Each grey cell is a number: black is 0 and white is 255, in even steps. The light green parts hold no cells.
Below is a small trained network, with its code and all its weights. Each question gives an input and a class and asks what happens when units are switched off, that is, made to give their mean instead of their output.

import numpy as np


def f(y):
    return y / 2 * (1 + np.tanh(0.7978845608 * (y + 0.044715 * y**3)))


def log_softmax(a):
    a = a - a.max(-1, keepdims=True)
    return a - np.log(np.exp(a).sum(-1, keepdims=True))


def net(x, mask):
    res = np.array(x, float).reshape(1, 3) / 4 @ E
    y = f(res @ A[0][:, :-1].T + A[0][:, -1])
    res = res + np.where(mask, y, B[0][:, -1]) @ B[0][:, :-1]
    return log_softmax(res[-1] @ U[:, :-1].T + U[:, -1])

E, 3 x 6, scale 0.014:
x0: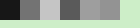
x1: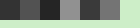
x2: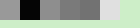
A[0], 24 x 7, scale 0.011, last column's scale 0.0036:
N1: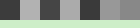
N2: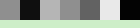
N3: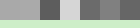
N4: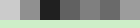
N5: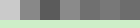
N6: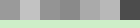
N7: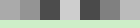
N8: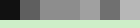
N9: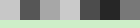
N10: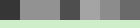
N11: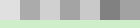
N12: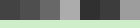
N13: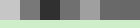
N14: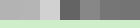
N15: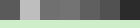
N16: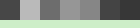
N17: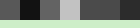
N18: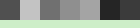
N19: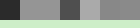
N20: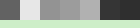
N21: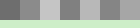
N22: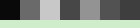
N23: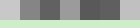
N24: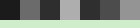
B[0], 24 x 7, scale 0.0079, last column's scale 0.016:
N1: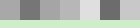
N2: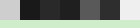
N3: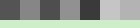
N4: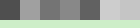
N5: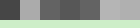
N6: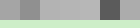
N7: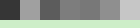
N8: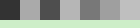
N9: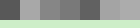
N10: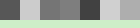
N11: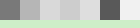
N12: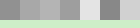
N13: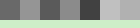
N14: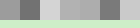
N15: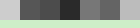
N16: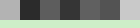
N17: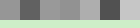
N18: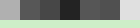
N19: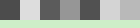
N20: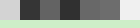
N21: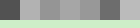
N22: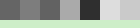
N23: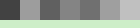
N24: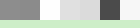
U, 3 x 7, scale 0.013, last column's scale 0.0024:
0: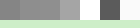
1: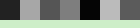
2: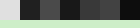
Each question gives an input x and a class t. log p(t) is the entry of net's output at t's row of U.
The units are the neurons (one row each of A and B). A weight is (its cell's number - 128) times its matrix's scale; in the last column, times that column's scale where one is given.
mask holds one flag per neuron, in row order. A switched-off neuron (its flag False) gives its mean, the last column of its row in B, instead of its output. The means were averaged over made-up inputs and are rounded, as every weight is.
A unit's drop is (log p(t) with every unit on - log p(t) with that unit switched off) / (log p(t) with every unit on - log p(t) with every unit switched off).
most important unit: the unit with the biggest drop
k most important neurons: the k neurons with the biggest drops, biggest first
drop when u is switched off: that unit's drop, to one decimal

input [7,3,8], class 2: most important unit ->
N2
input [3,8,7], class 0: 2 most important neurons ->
(N24, N12)
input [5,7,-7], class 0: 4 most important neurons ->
(N24, N12, N1, N2)
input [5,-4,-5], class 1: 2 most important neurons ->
(N19, N2)
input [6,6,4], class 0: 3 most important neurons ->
(N24, N12, N17)
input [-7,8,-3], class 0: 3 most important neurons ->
(N24, N1, N12)
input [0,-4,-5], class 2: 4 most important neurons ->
(N20, N24, N18, N12)
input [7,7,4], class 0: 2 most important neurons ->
(N24, N12)
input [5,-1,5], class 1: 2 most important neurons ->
(N20, N18)
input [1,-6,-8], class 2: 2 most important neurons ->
(N20, N18)
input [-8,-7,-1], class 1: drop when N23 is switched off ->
0.2
